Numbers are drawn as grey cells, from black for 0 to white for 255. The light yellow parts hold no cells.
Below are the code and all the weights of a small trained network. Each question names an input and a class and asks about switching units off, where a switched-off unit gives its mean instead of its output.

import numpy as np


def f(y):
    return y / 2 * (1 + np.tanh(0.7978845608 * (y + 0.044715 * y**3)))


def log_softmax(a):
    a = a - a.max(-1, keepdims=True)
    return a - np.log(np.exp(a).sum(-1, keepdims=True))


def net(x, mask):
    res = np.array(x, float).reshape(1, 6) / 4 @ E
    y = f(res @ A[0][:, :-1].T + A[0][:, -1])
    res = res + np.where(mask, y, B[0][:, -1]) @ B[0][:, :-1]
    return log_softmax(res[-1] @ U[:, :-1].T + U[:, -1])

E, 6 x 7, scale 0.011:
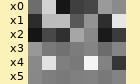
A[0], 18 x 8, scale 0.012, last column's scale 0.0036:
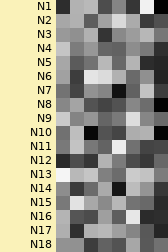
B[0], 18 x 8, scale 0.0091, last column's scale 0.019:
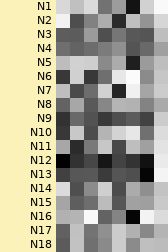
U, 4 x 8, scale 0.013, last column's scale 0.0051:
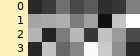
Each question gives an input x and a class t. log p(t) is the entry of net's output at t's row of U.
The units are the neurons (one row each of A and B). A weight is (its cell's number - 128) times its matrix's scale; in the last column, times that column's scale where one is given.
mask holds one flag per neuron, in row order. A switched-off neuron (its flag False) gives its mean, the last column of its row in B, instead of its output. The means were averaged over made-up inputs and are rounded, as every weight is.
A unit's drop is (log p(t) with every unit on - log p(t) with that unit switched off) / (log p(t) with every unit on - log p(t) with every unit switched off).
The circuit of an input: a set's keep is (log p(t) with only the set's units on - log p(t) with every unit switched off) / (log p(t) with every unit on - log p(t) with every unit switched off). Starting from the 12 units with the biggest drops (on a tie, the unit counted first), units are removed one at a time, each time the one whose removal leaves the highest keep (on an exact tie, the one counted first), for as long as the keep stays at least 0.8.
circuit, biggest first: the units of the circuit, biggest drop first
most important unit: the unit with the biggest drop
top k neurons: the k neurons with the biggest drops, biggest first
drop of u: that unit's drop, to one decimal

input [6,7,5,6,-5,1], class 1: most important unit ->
N1
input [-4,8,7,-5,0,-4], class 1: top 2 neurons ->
N1; N13
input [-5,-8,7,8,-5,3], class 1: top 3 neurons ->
N16; N5; N13
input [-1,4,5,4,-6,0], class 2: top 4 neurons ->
N7; N13; N9; N3
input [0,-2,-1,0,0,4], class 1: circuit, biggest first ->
N12; N7
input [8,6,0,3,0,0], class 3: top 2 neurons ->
N10; N16
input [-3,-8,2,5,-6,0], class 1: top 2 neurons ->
N16; N5
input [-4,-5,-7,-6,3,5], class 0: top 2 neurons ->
N13; N9
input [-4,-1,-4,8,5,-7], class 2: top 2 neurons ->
N12; N2
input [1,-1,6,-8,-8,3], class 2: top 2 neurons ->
N7; N14
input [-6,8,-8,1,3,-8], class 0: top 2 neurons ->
N13; N3
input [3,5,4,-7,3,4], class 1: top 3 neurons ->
N1; N13; N9
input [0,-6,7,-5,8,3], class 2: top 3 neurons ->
N2; N11; N13
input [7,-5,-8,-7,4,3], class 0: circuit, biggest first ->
N13
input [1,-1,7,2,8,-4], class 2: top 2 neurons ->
N11; N2
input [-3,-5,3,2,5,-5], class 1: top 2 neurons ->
N5; N16
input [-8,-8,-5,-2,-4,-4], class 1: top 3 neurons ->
N16; N5; N10
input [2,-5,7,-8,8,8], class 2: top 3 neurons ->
N2; N11; N13
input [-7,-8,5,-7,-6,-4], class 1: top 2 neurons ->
N16; N5
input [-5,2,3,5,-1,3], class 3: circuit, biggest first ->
N6
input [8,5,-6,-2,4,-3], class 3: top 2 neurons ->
N10; N12
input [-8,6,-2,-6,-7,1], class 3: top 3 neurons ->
N6; N2; N11
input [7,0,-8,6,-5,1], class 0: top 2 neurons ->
N13; N9
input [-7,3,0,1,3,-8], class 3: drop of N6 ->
0.1
